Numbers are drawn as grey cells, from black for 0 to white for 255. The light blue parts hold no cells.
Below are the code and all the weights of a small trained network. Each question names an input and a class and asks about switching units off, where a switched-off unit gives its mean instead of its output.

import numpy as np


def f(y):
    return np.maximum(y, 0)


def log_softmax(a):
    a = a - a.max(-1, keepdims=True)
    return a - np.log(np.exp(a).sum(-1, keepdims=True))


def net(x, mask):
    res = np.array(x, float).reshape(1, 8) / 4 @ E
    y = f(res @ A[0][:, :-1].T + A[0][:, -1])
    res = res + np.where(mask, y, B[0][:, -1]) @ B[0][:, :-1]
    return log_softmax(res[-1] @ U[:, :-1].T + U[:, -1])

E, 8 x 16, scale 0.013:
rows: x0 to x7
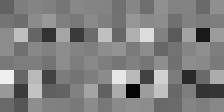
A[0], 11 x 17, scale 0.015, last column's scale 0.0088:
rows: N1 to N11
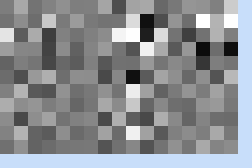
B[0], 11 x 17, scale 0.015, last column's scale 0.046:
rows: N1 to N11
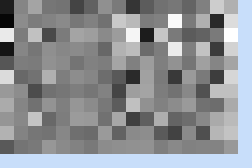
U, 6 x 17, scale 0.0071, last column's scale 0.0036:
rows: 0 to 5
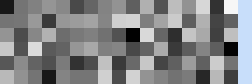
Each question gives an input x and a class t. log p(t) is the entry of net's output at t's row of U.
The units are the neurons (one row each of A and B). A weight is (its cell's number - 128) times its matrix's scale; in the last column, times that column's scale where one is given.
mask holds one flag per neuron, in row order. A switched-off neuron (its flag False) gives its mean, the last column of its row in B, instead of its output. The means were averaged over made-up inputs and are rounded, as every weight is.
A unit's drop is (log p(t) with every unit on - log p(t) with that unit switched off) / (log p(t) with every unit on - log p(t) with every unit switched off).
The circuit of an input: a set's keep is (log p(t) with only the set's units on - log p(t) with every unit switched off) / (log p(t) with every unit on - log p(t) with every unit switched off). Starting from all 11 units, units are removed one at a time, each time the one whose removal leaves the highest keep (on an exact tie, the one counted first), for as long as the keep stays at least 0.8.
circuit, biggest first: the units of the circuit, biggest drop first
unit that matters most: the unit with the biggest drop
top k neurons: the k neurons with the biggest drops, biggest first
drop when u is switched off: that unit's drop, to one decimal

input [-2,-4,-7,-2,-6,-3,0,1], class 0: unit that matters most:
N2
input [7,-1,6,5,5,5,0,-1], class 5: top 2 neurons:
(N2 N10)
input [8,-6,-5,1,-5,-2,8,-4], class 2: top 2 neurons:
(N3 N6)
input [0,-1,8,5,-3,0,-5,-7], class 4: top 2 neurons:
(N3 N1)
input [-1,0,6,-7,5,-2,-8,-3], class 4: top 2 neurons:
(N3 N1)
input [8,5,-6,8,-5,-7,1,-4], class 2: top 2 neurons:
(N6 N4)
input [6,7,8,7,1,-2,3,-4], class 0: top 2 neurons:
(N4 N3)
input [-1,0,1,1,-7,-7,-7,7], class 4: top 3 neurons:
(N10 N7 N4)
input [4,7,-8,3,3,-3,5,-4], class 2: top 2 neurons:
(N3 N6)
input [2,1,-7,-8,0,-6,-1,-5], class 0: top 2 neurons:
(N2 N3)
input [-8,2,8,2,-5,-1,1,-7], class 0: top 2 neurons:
(N4 N3)
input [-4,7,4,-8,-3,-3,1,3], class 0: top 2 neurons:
(N3 N4)
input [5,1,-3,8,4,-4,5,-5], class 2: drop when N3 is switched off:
0.4
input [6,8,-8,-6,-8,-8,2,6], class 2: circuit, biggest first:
(N6)
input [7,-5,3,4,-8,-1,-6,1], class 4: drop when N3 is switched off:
0.5
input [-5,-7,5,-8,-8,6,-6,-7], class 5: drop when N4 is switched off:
0.0
